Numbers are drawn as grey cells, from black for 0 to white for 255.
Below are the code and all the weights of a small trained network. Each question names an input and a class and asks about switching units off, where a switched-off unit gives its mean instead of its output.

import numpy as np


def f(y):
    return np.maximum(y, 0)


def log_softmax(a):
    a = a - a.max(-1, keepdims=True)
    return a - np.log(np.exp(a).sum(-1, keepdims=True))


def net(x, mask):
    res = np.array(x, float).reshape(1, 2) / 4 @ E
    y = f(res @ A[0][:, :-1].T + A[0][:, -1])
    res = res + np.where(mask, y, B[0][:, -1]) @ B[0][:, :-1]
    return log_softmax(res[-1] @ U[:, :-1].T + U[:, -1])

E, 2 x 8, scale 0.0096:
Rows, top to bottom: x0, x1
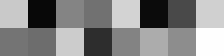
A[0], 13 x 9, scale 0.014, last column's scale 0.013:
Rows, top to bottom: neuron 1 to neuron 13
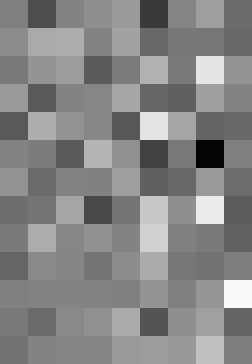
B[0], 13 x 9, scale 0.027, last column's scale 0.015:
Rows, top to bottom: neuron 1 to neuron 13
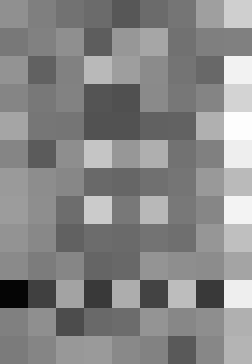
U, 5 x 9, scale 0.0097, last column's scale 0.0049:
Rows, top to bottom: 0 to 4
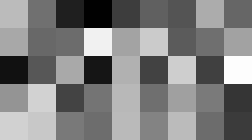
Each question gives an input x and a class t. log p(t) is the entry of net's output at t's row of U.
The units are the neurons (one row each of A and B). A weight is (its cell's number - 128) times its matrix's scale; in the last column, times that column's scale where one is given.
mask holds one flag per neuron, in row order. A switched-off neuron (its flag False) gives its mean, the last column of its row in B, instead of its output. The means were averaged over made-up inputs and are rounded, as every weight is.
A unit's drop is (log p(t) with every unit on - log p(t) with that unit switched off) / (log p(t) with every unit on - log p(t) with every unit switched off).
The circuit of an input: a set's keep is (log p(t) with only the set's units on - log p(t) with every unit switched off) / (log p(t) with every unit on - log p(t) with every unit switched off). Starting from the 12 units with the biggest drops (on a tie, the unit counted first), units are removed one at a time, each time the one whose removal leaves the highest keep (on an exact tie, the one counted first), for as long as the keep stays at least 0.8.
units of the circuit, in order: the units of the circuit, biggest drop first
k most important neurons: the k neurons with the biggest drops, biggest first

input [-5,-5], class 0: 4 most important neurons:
neuron 5; neuron 8; neuron 3; neuron 9
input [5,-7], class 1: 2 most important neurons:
neuron 6; neuron 5
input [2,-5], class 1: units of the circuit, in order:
neuron 6
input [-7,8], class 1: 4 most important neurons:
neuron 8; neuron 3; neuron 4; neuron 1
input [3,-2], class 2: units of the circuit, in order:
neuron 5; neuron 8
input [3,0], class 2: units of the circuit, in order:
neuron 5; neuron 8
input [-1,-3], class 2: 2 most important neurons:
neuron 8; neuron 3
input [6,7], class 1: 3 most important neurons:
neuron 8; neuron 3; neuron 5
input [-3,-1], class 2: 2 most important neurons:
neuron 8; neuron 1
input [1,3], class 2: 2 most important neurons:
neuron 6; neuron 11
